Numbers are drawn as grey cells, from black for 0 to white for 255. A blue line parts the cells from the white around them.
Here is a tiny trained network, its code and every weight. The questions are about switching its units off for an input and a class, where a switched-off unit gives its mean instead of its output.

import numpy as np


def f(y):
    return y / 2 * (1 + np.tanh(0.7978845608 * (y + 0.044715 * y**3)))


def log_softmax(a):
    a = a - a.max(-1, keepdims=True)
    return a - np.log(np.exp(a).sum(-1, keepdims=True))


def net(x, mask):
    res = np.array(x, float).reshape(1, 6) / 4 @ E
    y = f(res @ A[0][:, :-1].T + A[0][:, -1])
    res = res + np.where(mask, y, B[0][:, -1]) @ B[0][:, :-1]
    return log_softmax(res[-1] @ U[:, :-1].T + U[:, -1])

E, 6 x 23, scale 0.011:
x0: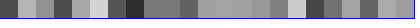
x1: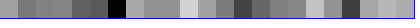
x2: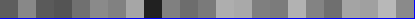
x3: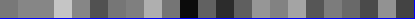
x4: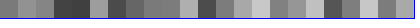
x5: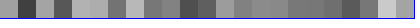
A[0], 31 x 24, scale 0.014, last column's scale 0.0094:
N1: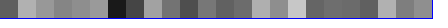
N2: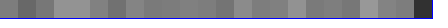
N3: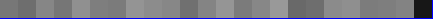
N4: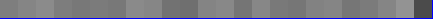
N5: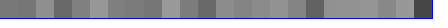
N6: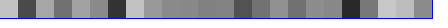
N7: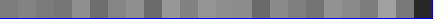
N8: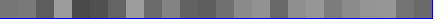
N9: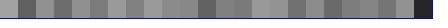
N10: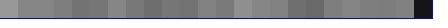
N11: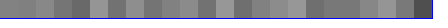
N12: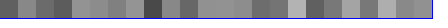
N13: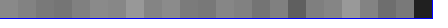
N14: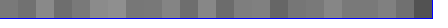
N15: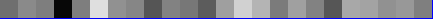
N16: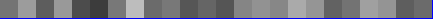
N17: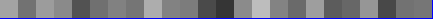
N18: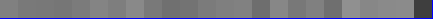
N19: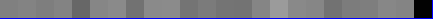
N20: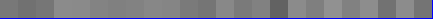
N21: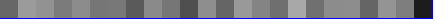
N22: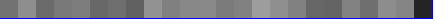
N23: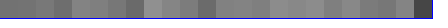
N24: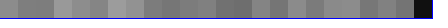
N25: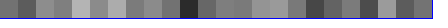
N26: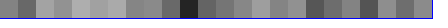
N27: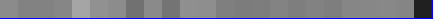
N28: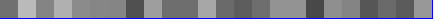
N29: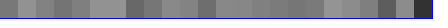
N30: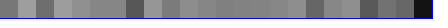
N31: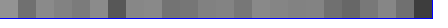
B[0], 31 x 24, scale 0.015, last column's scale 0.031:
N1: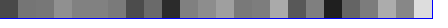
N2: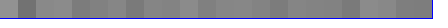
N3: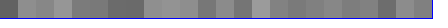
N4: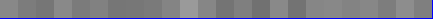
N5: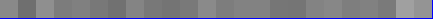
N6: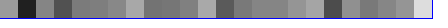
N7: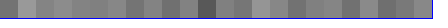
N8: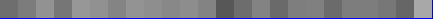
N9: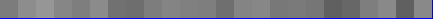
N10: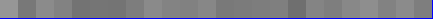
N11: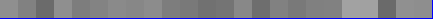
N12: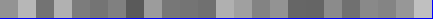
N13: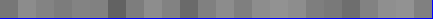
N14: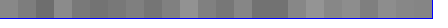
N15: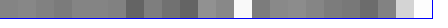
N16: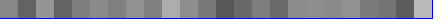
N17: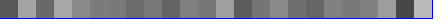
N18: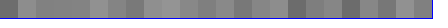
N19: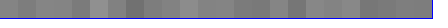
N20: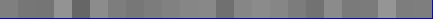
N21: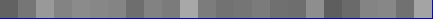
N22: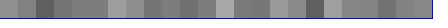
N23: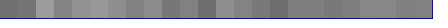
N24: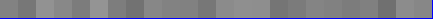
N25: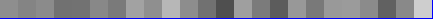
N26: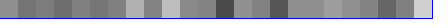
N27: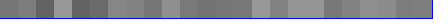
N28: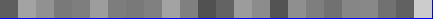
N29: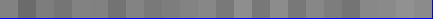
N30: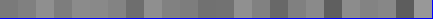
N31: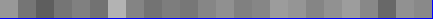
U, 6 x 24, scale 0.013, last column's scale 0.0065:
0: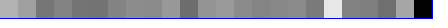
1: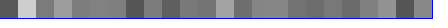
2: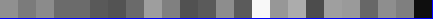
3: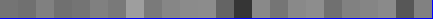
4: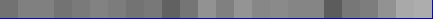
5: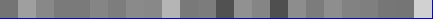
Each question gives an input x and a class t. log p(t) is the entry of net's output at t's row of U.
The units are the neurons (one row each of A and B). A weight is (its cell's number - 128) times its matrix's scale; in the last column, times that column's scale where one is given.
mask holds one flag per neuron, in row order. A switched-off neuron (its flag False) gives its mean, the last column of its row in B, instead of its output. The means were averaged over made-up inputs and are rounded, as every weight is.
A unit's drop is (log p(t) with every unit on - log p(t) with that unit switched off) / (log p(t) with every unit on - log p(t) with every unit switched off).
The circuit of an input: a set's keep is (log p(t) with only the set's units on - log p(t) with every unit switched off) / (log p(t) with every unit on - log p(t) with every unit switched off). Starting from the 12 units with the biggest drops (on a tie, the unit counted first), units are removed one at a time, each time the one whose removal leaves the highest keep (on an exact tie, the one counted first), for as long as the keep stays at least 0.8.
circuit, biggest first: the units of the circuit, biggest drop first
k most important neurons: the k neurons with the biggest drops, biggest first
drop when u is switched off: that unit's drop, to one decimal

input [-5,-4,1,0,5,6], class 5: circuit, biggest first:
(N1)
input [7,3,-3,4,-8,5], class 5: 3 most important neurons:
(N25; N26; N28)
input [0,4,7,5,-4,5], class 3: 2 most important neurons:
(N15; N6)
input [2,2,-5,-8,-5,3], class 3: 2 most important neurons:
(N15; N1)
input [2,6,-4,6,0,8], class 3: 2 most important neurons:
(N15; N6)
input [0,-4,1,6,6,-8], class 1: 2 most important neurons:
(N6; N17)
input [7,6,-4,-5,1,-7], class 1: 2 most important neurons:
(N6; N15)
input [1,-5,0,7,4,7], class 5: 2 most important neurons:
(N26; N25)
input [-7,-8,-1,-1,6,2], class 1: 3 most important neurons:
(N17; N6; N25)
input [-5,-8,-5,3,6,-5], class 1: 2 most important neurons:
(N17; N6)
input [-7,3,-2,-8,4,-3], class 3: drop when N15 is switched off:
0.9
